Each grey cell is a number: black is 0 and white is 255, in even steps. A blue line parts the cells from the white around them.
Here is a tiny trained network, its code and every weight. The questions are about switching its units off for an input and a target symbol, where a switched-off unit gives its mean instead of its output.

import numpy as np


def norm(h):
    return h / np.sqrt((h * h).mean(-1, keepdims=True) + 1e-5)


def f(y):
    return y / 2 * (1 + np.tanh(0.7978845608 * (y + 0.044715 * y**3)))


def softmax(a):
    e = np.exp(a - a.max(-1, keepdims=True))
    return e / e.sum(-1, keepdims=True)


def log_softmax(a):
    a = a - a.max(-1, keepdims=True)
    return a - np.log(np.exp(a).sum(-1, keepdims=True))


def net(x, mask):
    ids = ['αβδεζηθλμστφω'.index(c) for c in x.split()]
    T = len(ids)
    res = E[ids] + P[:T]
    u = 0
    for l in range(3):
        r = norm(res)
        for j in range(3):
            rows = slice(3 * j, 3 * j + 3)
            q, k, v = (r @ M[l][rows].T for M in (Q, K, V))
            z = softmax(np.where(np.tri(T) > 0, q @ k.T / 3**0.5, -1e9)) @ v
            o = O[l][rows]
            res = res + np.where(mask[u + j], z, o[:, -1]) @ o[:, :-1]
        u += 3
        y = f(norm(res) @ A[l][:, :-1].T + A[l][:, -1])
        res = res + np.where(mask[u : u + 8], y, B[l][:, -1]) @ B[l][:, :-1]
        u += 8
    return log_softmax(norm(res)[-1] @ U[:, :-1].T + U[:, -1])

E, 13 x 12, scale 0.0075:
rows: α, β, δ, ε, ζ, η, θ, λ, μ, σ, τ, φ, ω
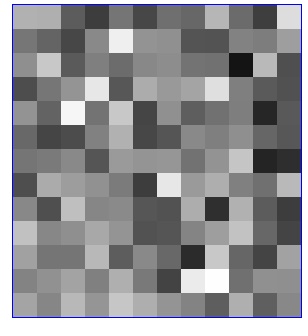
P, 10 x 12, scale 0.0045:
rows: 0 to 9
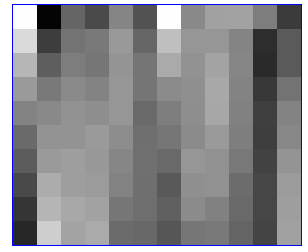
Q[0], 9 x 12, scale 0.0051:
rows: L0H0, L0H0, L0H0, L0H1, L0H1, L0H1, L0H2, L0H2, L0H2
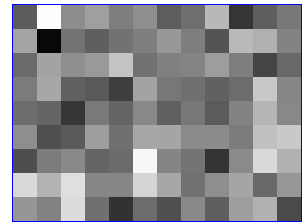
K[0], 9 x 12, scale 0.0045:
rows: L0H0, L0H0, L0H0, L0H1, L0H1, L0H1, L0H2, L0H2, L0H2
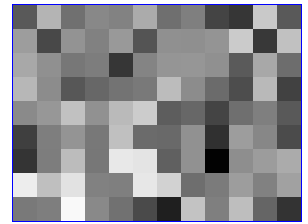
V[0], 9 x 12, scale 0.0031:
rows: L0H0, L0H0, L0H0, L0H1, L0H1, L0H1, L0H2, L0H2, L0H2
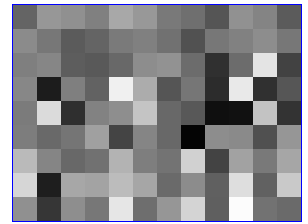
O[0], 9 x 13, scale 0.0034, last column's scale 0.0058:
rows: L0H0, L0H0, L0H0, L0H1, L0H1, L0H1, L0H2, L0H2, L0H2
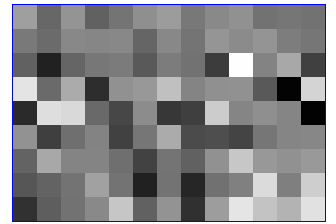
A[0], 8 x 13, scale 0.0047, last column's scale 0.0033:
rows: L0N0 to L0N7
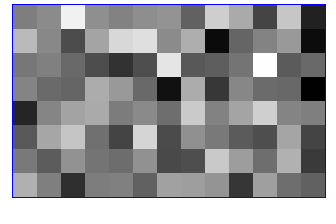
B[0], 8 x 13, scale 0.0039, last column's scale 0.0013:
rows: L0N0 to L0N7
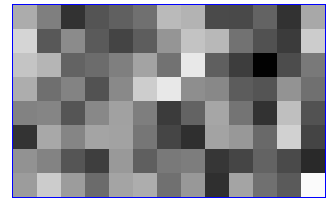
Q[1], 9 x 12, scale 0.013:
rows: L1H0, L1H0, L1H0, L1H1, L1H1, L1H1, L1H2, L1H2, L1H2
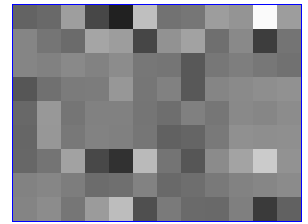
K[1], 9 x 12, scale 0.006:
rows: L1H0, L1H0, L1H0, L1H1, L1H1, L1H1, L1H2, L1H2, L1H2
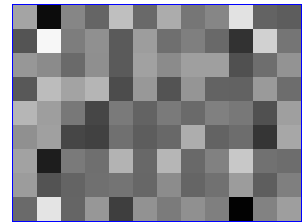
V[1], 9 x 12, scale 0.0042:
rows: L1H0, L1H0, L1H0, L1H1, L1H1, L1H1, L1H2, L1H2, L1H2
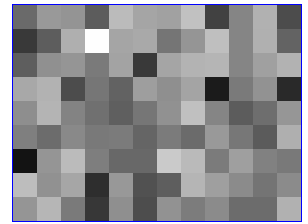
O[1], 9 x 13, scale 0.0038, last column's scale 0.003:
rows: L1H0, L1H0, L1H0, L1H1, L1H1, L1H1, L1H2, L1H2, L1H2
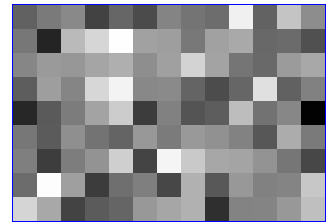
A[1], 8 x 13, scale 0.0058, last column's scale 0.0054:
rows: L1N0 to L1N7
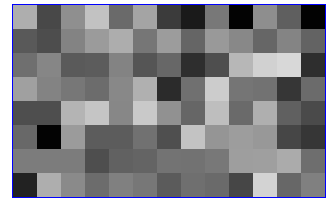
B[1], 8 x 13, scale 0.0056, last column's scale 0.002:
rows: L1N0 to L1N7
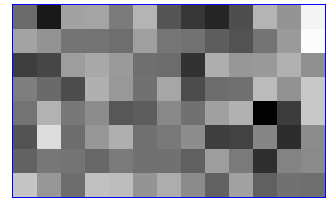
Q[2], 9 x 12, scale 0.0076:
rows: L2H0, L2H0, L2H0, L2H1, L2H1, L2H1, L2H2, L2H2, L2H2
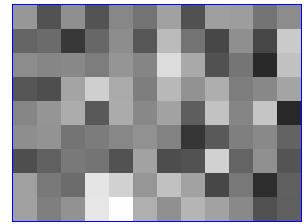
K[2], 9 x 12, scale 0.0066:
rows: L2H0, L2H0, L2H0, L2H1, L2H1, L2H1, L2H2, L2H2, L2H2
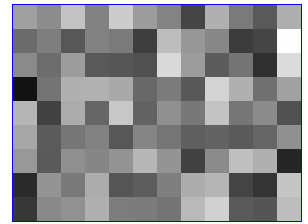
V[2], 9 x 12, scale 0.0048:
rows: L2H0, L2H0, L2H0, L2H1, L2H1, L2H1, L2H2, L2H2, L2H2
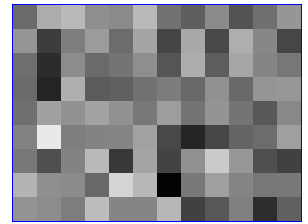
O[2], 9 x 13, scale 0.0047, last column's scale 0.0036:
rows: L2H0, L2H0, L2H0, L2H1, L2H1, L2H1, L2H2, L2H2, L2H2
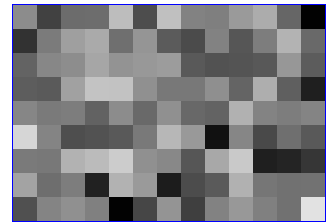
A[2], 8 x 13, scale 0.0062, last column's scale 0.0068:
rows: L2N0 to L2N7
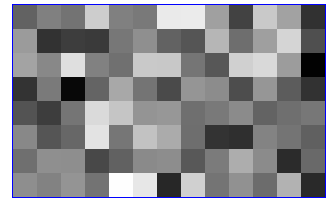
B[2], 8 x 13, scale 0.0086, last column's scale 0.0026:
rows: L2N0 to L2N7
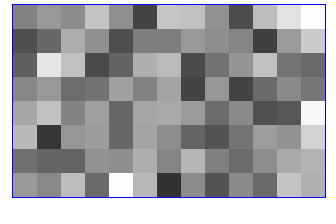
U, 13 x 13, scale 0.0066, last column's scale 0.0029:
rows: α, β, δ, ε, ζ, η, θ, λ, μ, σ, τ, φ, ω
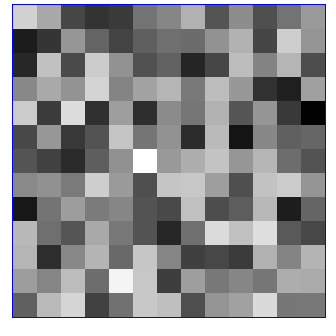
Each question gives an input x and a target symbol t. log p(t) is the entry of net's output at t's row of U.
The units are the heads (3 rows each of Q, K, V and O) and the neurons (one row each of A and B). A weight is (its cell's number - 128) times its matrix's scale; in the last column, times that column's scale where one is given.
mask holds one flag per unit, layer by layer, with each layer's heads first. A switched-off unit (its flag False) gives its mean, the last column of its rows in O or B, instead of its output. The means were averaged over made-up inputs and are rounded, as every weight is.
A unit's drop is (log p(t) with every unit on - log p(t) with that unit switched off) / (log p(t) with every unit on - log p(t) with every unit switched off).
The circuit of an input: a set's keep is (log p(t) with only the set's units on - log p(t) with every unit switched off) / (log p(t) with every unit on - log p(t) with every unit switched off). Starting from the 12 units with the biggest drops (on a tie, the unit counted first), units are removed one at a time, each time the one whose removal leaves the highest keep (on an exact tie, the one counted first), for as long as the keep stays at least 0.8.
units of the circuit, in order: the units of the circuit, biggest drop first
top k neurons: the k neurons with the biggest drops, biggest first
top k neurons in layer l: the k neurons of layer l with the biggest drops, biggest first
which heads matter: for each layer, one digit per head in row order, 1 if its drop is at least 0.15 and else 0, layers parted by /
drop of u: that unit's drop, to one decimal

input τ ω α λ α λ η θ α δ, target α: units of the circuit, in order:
[L0H0 L0N2 L2H1]
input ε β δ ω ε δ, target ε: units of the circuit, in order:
[L2H2 L1N7]
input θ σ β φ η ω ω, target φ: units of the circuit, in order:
[L2H2]
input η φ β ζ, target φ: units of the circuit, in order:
[L2H2 L2N7]
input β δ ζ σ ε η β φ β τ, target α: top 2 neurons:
[L0N0 L0N6]
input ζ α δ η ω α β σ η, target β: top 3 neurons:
[L1N2 L0N3 L2N1]
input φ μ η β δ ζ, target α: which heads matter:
101 / 100 / 000
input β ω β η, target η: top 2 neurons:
[L1N5 L2N3]
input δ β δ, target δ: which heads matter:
111 / 010 / 000
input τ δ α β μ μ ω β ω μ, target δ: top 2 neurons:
[L1N2 L0N1]
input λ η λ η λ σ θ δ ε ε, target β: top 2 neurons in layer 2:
[L2N4 L2N0]
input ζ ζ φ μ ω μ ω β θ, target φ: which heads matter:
000 / 100 / 001
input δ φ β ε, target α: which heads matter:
110 / 100 / 010
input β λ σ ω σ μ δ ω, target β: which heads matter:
001 / 100 / 000
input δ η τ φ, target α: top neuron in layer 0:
[L0N2]
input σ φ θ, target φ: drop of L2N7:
0.1
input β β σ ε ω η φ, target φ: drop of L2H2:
0.2
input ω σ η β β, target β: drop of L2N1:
0.6
